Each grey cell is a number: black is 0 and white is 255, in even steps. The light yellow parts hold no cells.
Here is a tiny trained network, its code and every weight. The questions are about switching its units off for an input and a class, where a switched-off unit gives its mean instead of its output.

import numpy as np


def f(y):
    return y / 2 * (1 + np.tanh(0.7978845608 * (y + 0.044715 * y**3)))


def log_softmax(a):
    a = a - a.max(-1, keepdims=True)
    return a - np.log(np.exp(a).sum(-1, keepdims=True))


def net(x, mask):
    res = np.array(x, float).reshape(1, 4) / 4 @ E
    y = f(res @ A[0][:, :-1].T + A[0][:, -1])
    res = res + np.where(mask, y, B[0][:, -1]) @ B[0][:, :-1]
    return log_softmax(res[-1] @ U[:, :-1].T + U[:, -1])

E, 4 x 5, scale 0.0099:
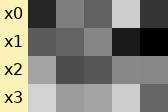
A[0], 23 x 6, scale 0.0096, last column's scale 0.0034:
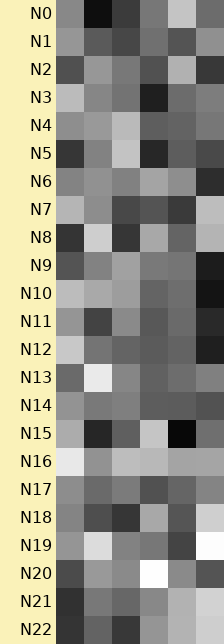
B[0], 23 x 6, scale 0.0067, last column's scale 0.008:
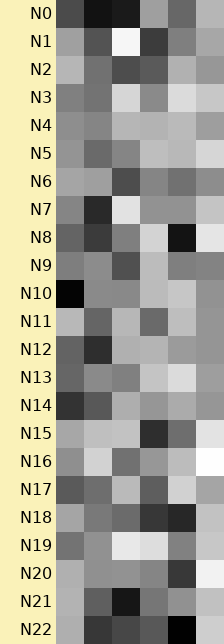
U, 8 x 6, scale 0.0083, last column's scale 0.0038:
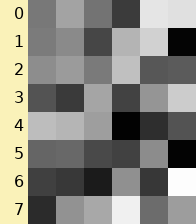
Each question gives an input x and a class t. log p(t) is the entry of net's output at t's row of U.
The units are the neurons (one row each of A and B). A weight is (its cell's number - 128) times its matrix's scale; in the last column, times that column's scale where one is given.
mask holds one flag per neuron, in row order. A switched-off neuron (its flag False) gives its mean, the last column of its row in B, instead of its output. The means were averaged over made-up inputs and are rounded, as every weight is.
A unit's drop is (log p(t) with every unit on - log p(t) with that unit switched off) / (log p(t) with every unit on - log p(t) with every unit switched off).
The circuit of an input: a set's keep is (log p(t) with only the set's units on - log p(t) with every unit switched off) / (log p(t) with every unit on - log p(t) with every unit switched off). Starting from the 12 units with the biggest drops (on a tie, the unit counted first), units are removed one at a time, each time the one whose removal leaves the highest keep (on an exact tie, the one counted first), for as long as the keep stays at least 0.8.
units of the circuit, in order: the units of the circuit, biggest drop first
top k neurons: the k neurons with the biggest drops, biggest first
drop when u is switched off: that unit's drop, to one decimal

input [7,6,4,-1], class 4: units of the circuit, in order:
(N15)
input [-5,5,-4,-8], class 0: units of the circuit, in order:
(N8; N2; N5)
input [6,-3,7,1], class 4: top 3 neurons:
(N15; N18; N20)
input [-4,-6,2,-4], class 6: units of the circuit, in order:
(N0; N22)
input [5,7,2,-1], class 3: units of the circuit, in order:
(N7; N1)
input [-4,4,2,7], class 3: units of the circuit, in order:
(N7; N12)
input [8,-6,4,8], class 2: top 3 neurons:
(N8; N16; N1)
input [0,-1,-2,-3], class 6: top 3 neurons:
(N15; N16; N3)
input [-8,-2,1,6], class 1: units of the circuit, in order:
(N15; N16)
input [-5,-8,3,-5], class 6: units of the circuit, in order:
(N0; N22)
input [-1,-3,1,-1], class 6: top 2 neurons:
(N15; N3)
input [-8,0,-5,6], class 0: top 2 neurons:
(N8; N16)
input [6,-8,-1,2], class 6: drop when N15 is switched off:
0.1
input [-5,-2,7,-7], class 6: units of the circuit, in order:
(N0)
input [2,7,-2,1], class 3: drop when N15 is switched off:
0.2
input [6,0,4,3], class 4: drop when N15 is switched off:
0.3
